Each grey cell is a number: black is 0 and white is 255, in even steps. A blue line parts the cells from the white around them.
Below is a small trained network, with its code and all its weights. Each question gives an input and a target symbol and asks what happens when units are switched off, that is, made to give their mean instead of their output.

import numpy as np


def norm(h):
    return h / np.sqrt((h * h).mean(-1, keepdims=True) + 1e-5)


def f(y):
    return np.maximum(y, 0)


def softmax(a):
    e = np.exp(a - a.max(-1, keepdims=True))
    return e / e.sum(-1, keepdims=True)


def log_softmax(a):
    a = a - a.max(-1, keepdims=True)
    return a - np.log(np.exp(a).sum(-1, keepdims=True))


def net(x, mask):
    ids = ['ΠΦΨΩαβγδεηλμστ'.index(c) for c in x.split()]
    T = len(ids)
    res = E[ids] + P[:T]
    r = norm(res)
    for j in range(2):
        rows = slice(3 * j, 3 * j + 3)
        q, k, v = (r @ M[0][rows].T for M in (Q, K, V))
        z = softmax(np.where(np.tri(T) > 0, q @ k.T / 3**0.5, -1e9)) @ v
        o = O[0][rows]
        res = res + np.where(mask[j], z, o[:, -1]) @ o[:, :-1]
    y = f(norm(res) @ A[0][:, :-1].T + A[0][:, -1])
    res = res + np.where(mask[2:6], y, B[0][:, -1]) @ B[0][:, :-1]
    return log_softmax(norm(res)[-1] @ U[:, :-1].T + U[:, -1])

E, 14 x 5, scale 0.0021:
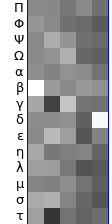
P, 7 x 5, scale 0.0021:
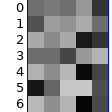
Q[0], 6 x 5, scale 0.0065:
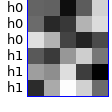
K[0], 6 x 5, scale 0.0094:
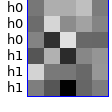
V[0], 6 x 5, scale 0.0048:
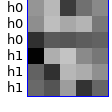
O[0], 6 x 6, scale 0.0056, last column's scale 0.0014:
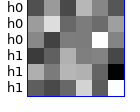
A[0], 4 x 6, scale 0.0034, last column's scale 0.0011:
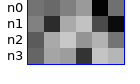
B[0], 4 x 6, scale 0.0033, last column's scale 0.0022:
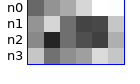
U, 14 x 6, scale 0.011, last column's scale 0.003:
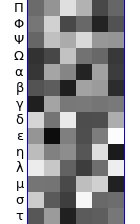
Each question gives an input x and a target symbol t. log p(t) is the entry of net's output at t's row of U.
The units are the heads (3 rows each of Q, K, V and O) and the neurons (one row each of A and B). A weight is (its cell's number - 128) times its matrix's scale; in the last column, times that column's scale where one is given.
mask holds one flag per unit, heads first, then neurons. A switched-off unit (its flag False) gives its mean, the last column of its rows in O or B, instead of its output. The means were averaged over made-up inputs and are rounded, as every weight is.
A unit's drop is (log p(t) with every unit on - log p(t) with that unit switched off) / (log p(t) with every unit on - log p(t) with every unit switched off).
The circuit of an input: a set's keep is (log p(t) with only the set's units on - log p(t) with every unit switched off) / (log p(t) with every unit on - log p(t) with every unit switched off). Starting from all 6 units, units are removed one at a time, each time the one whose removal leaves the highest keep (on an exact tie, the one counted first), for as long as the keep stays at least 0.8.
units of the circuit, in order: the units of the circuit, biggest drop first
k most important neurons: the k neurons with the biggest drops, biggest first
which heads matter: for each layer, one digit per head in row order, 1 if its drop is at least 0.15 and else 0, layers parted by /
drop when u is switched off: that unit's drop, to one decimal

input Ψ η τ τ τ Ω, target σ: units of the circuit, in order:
(h1)
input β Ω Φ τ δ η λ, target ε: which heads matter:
10
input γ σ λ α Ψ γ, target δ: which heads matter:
01
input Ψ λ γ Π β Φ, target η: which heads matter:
11
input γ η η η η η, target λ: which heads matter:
01
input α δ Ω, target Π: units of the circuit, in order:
(h1, n0)
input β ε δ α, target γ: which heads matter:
11
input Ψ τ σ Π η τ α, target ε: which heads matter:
11
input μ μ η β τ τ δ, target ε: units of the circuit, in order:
(h0, h1)
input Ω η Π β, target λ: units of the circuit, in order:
(h0, n0)
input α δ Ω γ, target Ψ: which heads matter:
10
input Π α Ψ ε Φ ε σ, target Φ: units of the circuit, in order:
(h1, h0)
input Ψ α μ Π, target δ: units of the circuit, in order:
(h1, h0, n2)
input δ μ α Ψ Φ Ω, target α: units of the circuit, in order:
(h1)
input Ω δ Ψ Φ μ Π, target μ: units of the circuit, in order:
(h0, h1)
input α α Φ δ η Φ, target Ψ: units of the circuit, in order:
(n0, h1)
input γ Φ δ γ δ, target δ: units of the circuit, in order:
(h1, h0)
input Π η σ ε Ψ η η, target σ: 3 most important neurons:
(n0, n1, n2)
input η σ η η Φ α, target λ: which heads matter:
01
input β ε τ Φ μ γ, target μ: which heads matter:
11
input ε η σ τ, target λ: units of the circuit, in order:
(h0)
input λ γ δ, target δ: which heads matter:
01
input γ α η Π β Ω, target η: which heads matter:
11
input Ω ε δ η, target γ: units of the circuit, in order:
(h1, h0)
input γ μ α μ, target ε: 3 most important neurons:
(n2, n0, n3)
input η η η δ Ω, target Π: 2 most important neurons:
(n0, n3)
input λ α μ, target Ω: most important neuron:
(n0)
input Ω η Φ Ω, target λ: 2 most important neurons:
(n0, n3)
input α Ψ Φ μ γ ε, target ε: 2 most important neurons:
(n2, n0)
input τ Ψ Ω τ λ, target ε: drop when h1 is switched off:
0.1
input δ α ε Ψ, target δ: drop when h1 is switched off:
0.7
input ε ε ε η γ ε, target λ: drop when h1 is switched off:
1.1
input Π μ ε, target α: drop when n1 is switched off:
0.0
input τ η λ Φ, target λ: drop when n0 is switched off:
0.1
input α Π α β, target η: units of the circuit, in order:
(h1)
